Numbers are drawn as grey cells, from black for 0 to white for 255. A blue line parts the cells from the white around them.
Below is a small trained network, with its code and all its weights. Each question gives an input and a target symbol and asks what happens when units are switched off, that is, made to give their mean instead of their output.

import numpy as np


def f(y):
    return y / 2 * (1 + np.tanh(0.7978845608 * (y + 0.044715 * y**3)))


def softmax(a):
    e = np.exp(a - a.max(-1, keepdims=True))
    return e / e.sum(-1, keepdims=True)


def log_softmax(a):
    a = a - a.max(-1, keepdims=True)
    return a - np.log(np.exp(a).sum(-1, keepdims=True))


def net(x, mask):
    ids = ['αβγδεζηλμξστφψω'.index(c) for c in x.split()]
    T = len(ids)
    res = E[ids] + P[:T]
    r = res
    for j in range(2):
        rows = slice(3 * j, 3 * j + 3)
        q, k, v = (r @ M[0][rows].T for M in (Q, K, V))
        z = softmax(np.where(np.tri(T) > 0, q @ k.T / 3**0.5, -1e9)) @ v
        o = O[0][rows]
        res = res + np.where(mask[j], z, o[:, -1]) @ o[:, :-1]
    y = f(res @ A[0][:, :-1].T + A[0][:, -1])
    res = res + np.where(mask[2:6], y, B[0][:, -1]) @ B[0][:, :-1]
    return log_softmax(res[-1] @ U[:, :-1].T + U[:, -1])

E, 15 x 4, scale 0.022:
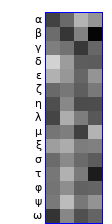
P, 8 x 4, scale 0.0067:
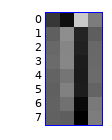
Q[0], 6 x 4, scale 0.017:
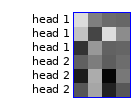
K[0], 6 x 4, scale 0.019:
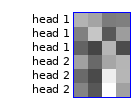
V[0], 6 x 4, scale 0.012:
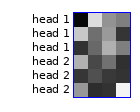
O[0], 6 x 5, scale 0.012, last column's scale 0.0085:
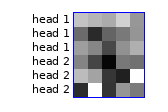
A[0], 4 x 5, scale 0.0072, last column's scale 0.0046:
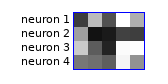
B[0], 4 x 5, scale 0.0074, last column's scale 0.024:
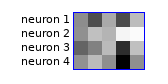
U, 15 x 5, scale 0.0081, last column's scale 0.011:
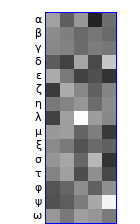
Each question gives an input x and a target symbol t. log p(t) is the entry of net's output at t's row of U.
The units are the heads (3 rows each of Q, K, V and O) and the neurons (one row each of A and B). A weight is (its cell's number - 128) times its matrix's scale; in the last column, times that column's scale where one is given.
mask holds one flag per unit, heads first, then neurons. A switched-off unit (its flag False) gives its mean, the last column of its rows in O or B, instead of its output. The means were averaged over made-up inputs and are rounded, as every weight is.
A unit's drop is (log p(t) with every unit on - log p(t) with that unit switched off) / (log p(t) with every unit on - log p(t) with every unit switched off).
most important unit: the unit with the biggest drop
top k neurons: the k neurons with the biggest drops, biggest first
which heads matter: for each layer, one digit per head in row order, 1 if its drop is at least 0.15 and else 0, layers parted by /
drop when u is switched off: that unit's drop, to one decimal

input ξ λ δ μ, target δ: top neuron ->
neuron 2
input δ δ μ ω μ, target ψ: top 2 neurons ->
neuron 2; neuron 1
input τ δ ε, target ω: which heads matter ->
01
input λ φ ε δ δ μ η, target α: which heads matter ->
11
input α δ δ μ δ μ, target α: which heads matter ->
10
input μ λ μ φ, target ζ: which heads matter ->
01
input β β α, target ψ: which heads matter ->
10
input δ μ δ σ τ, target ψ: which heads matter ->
11
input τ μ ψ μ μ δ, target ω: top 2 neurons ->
neuron 2; neuron 3
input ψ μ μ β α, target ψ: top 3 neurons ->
neuron 3; neuron 1; neuron 4
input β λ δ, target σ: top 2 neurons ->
neuron 2; neuron 1
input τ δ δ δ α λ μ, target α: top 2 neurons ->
neuron 2; neuron 3
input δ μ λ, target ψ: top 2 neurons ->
neuron 2; neuron 3
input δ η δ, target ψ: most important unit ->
head 1
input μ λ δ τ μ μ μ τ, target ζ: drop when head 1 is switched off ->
-0.1
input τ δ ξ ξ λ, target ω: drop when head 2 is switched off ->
1.0
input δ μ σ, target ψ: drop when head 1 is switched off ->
0.4
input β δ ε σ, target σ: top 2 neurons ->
neuron 2; neuron 1
